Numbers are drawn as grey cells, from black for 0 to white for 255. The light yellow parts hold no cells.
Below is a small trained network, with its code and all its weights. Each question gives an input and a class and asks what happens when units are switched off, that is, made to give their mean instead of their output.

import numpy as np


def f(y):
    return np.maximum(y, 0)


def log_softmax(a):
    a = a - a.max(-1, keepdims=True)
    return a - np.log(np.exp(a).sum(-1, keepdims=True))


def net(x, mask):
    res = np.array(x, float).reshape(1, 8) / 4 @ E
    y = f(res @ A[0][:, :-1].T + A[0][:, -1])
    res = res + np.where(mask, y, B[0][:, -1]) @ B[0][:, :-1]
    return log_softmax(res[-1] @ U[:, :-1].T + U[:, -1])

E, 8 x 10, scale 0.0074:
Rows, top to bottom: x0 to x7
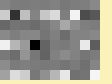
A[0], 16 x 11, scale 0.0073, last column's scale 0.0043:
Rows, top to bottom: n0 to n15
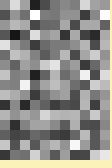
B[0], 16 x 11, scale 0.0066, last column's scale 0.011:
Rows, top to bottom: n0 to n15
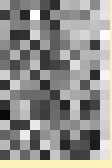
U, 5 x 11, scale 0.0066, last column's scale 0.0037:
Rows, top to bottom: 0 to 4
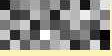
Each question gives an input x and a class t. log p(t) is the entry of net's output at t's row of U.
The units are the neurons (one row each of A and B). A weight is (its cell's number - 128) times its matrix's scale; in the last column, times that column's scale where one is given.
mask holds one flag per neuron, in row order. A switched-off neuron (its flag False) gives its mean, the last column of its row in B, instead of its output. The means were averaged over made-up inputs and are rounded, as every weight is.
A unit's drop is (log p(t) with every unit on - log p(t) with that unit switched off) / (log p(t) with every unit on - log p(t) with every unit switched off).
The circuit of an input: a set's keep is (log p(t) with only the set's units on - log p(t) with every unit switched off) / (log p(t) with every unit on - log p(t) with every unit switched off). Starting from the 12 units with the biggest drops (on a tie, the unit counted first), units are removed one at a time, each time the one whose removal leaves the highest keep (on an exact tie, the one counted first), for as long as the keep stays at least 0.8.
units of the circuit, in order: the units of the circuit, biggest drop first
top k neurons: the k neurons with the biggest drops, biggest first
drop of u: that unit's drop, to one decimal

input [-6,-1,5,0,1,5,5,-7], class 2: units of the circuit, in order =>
[n13]
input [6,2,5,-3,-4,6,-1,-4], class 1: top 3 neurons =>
[n3, n12, n11]
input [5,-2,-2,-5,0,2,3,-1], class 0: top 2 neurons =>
[n7, n4]
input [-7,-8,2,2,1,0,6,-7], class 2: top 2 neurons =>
[n1, n13]
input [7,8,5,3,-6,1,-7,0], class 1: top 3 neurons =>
[n3, n12, n10]
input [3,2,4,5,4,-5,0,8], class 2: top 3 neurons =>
[n11, n3, n12]
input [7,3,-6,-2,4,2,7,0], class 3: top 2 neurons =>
[n10, n14]
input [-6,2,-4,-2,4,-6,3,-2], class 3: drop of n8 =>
0.1
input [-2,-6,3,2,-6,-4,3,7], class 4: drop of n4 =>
0.0
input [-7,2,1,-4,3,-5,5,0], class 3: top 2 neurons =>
[n10, n8]
